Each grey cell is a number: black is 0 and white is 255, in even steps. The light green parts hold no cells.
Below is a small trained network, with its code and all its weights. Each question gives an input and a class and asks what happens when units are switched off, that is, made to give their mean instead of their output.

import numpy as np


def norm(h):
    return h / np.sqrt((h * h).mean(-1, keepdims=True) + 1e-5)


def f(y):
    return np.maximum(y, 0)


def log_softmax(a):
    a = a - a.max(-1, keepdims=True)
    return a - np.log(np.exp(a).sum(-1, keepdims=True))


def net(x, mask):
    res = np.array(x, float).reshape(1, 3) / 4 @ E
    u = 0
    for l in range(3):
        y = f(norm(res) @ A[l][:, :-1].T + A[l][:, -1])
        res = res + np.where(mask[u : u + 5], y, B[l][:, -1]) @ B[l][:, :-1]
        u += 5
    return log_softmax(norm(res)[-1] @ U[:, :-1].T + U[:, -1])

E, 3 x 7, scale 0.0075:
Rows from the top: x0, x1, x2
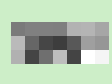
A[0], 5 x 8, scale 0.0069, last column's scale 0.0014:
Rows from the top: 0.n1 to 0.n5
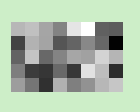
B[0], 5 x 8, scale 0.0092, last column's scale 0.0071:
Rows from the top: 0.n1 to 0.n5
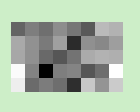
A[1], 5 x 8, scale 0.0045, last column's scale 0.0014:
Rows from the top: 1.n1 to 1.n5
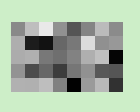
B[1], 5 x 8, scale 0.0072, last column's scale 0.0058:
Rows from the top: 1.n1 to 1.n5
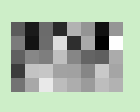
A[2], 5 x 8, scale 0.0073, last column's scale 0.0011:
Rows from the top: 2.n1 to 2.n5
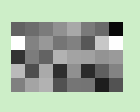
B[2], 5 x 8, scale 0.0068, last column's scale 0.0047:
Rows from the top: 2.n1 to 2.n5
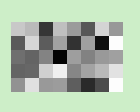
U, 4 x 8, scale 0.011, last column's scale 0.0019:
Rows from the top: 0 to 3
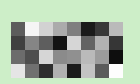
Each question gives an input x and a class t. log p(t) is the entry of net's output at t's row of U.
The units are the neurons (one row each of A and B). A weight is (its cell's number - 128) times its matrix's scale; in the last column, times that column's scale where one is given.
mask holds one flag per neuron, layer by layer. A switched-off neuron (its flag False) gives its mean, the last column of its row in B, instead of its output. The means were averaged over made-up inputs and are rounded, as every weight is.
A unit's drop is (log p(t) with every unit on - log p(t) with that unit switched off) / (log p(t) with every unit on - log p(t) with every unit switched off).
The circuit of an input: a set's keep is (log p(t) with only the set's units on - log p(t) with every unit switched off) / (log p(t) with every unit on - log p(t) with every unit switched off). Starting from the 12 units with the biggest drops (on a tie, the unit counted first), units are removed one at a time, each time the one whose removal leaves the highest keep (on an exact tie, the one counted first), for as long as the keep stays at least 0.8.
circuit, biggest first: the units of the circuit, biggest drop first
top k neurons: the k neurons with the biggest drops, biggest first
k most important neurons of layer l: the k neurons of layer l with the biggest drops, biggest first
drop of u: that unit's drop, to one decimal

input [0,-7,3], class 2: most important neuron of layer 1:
[1.n5]
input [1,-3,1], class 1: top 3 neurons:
[0.n4 0.n5 2.n3]
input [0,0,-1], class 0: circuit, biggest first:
[0.n4 0.n5]
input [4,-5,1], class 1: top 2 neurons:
[0.n4 0.n5]
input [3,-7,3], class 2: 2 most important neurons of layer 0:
[0.n4 0.n3]
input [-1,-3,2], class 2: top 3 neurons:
[0.n4 1.n5 2.n2]
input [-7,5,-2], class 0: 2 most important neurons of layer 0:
[0.n4 0.n5]
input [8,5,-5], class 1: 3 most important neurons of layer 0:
[0.n4 0.n5 0.n1]
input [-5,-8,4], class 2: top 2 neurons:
[0.n4 2.n5]
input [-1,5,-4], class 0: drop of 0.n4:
0.2
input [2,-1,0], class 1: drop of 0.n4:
0.8
